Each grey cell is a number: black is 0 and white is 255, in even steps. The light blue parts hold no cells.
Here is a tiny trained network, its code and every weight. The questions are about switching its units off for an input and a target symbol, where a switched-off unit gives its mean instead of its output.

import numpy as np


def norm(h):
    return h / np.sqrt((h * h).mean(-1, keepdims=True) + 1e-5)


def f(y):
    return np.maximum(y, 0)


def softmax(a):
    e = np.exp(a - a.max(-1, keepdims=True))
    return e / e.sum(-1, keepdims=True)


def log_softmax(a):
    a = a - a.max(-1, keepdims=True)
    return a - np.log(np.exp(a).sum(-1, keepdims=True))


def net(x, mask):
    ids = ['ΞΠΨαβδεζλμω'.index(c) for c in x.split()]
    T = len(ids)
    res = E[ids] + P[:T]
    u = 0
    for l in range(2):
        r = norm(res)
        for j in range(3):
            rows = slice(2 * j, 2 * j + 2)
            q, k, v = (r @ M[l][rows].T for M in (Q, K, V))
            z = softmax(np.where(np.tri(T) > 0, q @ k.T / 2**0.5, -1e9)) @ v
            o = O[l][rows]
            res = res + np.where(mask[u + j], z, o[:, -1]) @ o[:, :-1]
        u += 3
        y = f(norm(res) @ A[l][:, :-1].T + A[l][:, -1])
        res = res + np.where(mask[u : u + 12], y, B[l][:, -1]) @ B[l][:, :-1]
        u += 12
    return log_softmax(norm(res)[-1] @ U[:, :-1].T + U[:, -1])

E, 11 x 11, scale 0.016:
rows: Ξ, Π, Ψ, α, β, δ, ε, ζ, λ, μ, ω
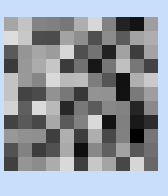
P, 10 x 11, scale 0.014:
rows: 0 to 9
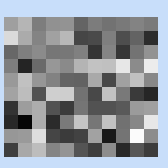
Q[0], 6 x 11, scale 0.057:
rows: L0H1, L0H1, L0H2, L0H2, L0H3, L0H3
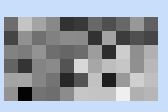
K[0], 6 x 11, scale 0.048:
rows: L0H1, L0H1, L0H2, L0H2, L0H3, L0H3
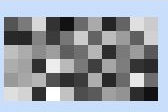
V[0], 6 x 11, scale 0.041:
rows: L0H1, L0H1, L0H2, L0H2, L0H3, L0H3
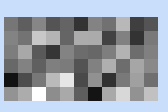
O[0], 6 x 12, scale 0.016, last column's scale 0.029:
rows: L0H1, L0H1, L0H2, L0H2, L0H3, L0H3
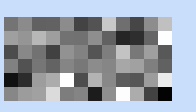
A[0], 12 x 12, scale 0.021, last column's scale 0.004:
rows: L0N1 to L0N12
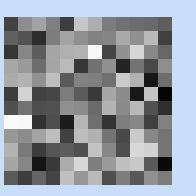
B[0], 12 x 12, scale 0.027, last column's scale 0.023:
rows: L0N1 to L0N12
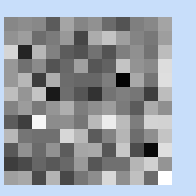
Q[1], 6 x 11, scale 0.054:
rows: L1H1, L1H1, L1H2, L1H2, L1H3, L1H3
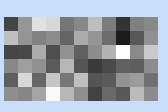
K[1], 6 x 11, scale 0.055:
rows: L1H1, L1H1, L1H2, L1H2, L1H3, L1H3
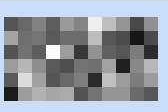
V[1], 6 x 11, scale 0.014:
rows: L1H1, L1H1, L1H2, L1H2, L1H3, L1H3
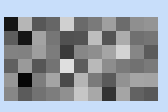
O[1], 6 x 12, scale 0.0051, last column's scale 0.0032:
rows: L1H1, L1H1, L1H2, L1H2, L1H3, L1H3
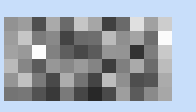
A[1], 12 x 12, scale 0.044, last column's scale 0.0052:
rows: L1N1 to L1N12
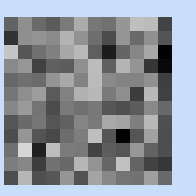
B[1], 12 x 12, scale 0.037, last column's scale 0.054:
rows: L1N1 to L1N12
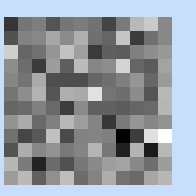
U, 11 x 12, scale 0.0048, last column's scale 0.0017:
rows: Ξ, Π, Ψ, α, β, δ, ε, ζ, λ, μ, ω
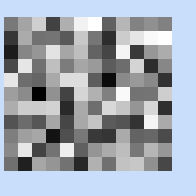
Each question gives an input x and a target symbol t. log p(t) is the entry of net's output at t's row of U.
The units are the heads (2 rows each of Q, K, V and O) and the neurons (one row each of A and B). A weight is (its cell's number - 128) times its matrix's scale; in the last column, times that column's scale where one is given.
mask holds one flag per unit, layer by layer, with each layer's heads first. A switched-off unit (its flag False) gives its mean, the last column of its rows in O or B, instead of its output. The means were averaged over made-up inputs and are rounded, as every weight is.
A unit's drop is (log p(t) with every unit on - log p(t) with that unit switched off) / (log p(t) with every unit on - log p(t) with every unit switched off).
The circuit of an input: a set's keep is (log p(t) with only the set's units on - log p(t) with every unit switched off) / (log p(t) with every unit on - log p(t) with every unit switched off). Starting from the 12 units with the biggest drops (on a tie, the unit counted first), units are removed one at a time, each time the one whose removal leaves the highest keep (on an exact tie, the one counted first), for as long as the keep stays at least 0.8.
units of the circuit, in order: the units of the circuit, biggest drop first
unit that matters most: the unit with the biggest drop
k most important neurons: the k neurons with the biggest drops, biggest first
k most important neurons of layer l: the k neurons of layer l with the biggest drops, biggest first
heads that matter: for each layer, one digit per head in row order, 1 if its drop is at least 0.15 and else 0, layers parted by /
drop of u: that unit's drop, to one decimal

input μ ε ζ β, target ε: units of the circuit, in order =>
(L0H3, L0N8)
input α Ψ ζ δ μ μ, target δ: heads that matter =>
000 / 000
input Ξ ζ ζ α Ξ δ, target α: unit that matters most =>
L0H3
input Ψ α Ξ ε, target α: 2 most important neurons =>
(L1N10, L1N9)
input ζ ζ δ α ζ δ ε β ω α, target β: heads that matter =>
000 / 000
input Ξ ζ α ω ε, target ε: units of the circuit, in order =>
(L0H3, L0N8)
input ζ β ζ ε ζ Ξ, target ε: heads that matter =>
001 / 000
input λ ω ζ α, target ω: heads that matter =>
001 / 000
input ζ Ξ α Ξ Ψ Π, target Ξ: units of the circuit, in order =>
(L0H3, L0N8, L1N9, L1N6)
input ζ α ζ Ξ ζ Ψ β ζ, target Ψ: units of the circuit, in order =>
(L0H3, L1N2, L1N9)
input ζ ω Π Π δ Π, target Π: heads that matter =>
101 / 000
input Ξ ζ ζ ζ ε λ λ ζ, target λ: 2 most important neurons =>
(L0N6, L1N9)
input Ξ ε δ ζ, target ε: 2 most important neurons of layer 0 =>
(L0N8, L0N5)
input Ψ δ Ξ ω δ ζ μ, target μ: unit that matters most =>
L0H1
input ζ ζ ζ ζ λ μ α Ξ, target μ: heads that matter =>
000 / 000
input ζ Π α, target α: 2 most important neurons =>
(L1N10, L1N9)
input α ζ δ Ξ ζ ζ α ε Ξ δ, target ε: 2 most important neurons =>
(L0N8, L1N9)
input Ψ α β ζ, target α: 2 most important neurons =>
(L1N10, L1N9)
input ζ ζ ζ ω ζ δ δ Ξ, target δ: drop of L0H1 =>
0.1
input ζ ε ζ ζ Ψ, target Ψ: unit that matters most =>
L0H3
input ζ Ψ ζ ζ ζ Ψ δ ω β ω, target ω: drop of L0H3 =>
0.6
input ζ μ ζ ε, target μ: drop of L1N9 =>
0.1
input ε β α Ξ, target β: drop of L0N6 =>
0.0
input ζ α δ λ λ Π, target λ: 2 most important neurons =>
(L1N9, L0N6)
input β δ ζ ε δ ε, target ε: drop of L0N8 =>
0.8
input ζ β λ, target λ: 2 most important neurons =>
(L0N6, L1N9)
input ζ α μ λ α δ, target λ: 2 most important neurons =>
(L1N9, L0N6)
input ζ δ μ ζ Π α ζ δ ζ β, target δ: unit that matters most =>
L0N10
